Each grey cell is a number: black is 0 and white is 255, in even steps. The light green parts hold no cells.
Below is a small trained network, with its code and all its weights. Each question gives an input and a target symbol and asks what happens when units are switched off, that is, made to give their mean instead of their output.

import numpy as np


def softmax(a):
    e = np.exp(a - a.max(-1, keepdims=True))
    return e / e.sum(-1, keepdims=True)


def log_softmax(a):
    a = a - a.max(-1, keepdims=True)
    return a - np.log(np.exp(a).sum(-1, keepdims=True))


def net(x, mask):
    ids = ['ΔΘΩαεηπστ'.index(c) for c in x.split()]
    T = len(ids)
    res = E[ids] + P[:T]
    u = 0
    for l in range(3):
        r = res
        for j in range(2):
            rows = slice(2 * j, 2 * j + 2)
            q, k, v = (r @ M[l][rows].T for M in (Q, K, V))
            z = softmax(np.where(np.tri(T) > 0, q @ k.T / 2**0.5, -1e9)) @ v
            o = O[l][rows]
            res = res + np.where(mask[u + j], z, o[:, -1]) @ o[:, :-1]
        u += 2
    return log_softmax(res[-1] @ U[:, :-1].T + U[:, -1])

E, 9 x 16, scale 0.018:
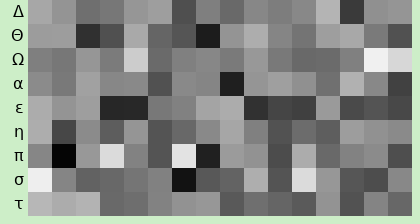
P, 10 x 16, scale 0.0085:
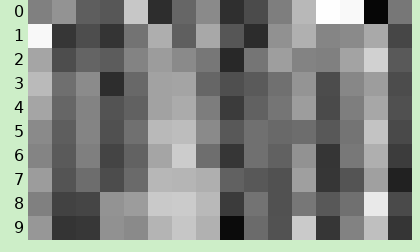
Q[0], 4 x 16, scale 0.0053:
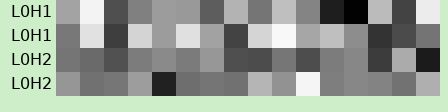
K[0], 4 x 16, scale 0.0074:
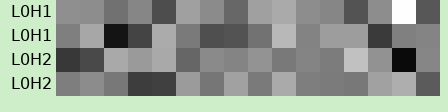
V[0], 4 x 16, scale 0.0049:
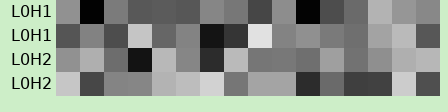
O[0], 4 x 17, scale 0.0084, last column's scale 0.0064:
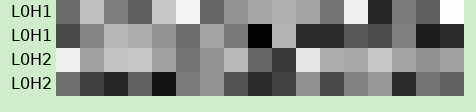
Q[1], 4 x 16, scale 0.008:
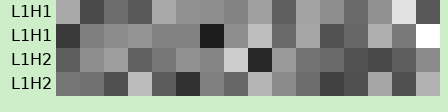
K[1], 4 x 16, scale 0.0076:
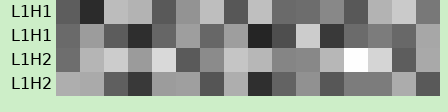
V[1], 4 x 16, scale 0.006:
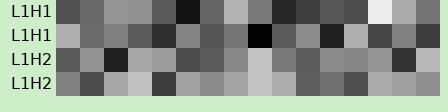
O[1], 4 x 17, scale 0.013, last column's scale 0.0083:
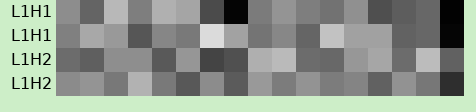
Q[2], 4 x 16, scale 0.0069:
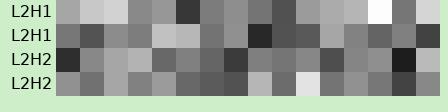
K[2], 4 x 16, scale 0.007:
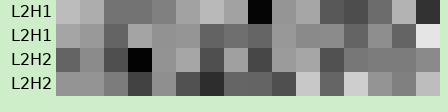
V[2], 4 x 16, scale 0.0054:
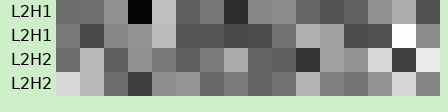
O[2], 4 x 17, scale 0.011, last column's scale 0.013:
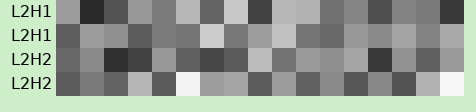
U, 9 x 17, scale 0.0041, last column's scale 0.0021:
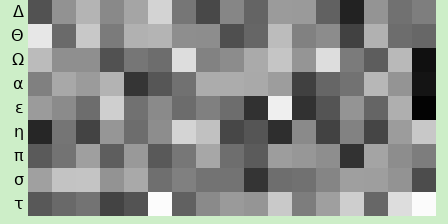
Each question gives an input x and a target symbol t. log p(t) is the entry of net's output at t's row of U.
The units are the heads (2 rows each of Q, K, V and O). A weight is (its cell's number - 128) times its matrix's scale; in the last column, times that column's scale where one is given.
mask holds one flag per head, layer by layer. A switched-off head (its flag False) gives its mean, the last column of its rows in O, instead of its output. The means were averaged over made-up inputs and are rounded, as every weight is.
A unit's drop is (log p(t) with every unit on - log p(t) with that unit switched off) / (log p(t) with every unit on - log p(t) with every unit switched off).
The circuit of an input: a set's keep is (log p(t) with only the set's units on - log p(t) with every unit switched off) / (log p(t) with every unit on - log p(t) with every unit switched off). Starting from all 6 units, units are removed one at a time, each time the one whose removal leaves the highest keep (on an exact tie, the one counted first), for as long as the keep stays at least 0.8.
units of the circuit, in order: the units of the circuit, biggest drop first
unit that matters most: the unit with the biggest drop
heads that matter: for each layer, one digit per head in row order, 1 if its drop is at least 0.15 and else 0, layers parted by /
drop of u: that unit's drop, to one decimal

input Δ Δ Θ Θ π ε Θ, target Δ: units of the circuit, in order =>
[L0H1, L1H1]
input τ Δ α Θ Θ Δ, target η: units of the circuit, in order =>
[L1H1]
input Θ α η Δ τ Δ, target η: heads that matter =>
10 / 10 / 01
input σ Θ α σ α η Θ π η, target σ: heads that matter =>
01 / 10 / 11
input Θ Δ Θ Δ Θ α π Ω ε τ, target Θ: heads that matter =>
10 / 10 / 11
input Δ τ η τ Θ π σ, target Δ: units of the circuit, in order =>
[L0H1, L1H1, L1H2]
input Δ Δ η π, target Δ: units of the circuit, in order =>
[L1H1, L0H1, L2H2]
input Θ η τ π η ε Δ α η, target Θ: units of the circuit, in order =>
[L0H1, L2H1, L1H2]
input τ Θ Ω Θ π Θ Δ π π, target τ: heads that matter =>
11 / 11 / 10
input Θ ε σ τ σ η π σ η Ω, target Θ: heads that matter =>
10 / 11 / 11
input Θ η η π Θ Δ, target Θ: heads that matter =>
10 / 10 / 11
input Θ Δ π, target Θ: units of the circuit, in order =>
[L0H1, L2H1, L1H1, L2H2]
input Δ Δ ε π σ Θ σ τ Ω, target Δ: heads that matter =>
11 / 11 / 00
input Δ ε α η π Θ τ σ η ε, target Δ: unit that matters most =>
L0H1
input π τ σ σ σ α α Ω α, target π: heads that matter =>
11 / 10 / 01
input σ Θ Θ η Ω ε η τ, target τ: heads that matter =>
10 / 01 / 01
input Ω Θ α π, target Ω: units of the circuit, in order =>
[L0H2, L1H1, L2H1, L2H2]
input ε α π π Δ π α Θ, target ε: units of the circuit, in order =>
[L2H1, L1H2]
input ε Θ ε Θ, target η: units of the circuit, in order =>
[L0H1, L1H1]
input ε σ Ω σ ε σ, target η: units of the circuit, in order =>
[L1H1]
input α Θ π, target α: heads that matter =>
11 / 11 / 10
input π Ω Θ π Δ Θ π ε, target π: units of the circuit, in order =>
[L2H2, L0H2, L1H1]
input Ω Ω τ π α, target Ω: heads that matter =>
01 / 10 / 11
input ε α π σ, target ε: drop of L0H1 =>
0.1
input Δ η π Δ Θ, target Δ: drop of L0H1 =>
1.2
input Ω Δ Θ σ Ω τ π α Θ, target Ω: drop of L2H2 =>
0.5
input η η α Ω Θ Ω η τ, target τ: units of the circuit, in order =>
[L1H2]
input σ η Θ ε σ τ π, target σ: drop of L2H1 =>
0.3
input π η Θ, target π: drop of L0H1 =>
1.2
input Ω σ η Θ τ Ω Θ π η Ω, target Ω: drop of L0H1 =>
0.1
